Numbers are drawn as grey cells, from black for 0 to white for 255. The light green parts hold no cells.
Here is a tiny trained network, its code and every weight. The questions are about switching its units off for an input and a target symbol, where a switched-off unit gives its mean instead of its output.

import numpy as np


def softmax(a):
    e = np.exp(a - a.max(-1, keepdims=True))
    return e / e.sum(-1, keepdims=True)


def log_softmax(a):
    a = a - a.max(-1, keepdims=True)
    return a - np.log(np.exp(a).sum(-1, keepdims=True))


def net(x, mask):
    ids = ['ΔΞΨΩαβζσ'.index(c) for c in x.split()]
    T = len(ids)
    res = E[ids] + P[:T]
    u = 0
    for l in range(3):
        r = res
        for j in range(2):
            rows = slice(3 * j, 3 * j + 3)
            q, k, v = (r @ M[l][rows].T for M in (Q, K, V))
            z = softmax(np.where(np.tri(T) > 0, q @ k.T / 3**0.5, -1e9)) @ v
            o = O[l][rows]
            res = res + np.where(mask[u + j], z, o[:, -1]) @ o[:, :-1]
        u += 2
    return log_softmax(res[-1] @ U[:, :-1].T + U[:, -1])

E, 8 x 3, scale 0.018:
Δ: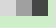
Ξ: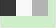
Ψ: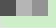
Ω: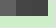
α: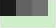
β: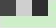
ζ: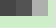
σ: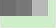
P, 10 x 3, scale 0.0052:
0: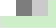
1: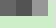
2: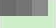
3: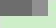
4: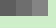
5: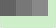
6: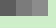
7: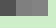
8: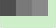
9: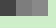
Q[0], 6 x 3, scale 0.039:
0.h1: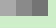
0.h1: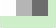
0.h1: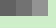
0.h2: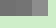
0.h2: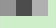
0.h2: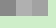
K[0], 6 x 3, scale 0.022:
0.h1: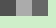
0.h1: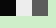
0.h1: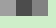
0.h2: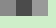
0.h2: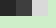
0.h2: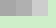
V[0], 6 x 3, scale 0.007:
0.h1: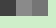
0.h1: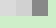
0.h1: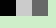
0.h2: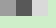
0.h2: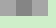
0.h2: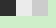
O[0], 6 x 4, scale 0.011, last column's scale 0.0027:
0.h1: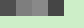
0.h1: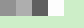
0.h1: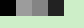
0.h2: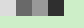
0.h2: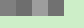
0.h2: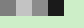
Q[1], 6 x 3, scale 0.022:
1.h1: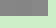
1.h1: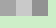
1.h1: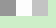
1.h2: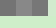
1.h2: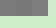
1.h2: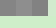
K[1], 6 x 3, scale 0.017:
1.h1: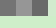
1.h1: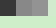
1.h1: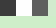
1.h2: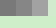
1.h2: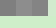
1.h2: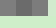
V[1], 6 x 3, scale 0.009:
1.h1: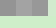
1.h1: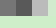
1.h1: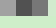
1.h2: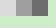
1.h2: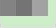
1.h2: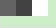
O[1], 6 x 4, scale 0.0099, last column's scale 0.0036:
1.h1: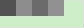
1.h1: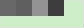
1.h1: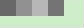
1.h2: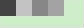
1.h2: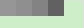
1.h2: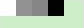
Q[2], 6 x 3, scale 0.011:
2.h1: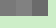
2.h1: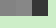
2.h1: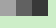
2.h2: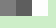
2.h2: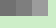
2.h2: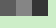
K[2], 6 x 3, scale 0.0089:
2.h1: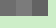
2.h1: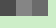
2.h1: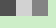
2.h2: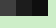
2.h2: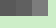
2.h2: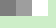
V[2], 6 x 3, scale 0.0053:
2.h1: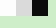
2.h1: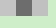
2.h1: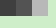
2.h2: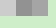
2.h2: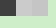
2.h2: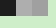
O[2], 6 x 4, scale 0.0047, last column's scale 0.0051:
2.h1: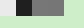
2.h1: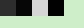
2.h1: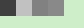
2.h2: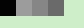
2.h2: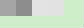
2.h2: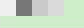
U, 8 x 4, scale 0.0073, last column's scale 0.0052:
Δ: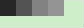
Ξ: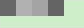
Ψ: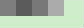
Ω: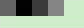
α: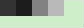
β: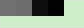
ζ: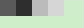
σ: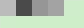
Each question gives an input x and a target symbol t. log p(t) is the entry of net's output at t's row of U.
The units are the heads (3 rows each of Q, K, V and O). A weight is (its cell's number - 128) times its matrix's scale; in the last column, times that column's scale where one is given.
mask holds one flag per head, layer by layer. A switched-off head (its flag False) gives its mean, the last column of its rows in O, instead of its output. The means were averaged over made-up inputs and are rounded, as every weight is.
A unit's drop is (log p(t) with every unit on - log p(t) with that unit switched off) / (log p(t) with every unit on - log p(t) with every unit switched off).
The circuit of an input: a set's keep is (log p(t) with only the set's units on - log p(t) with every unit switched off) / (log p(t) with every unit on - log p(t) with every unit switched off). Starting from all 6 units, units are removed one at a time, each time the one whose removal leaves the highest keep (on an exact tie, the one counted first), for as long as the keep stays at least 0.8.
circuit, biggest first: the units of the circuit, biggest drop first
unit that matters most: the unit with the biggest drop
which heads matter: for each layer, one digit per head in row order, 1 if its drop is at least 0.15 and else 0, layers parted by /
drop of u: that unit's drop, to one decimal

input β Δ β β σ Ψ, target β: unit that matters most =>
1.h1
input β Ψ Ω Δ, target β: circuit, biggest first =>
(1.h1; 2.h1; 0.h1; 0.h2)
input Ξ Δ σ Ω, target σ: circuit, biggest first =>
(2.h2; 0.h1)
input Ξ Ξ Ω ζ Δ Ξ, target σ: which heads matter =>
11 / 11 / 01
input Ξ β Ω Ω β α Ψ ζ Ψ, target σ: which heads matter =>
11 / 11 / 00
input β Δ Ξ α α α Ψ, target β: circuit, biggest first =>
(1.h1; 0.h1; 0.h2; 2.h1)
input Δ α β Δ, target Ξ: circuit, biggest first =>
(1.h2; 0.h1; 2.h2; 2.h1)
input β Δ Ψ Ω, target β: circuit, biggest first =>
(2.h1; 0.h1; 0.h2)
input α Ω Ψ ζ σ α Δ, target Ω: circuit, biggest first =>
(1.h2; 2.h2; 0.h1; 2.h1)
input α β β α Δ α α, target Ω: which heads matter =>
10 / 11 / 01
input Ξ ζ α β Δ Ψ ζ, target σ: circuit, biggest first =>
(0.h1; 0.h2; 2.h2)
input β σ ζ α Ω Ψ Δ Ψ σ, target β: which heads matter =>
11 / 11 / 11
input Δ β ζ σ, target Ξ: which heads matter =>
10 / 01 / 00
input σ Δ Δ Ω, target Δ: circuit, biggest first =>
(1.h2; 2.h2; 0.h1)
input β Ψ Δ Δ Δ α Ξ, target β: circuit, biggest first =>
(1.h1; 0.h1; 0.h2; 2.h1)
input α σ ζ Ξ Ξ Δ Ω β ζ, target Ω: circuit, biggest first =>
(1.h2; 0.h1; 2.h2)
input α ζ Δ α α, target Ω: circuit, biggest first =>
(1.h2; 0.h1; 2.h2)
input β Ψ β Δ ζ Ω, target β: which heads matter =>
11 / 00 / 11
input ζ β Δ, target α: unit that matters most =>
0.h1
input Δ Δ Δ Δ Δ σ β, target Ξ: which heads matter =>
10 / 11 / 01
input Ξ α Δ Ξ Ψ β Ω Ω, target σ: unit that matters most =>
0.h2
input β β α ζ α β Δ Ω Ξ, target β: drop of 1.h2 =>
0.3
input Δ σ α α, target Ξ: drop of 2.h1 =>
0.1
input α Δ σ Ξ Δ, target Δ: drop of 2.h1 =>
0.0
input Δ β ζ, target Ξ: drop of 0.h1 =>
0.5
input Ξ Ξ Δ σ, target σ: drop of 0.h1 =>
0.5
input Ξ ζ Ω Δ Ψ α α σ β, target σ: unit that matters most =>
0.h2
